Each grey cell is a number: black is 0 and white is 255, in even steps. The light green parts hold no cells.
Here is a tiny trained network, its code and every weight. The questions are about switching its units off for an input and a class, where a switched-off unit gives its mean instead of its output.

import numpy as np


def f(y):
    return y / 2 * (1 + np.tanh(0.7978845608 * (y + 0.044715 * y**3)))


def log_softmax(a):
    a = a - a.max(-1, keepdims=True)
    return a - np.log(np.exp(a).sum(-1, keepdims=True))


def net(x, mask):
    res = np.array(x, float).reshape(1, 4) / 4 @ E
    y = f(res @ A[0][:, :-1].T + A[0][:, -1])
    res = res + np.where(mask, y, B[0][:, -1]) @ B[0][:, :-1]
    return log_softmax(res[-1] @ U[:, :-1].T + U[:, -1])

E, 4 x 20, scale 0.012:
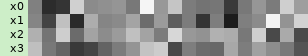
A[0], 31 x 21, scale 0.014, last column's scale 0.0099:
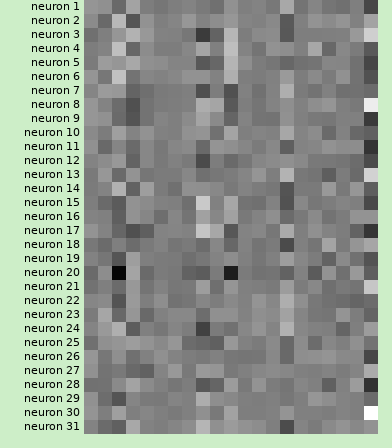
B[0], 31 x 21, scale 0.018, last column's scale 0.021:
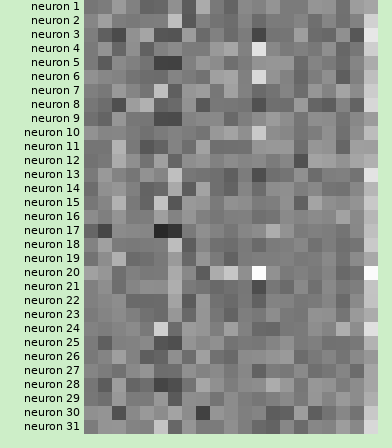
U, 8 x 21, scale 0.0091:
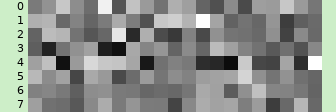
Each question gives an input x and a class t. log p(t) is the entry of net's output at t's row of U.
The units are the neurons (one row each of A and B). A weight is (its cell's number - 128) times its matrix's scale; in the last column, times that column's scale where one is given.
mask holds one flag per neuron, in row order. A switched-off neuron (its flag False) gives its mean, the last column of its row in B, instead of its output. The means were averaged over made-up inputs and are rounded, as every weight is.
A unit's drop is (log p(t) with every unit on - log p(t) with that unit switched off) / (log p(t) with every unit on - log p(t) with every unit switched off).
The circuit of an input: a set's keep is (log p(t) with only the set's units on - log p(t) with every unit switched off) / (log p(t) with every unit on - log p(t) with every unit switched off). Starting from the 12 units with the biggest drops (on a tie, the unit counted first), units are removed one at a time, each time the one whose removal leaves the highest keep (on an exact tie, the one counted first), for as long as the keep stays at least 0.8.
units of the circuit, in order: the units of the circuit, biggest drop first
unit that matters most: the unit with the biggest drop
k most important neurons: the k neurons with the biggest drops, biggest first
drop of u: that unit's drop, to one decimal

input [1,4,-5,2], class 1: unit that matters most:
neuron 20
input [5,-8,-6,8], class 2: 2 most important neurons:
(neuron 22; neuron 19)
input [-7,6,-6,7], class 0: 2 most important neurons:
(neuron 7; neuron 24)
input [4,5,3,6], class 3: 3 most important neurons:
(neuron 8; neuron 17; neuron 13)
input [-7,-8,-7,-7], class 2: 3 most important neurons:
(neuron 13; neuron 22; neuron 23)
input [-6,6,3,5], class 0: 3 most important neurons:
(neuron 24; neuron 7; neuron 12)
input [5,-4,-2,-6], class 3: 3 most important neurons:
(neuron 3; neuron 24; neuron 28)
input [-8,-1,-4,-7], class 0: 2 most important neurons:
(neuron 24; neuron 7)
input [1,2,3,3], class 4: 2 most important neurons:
(neuron 20; neuron 8)
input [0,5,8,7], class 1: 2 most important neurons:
(neuron 4; neuron 6)
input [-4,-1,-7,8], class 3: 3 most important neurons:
(neuron 17; neuron 8; neuron 9)
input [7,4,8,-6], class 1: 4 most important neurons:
(neuron 4; neuron 6; neuron 24; neuron 7)
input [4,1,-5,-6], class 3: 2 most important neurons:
(neuron 3; neuron 25)
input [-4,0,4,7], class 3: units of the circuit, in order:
(neuron 17)
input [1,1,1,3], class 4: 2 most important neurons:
(neuron 5; neuron 28)
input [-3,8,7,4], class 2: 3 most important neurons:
(neuron 20; neuron 2; neuron 14)
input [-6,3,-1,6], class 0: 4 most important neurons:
(neuron 7; neuron 24; neuron 3; neuron 12)
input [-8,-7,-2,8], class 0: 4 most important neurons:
(neuron 7; neuron 24; neuron 12; neuron 3)
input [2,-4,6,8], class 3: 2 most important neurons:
(neuron 17; neuron 20)
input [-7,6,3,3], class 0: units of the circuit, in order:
(neuron 24)
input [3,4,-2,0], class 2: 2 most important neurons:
(neuron 30; neuron 24)
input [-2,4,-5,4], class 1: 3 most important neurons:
(neuron 20; neuron 3; neuron 13)
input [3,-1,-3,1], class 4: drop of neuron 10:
0.2
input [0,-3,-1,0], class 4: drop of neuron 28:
0.1
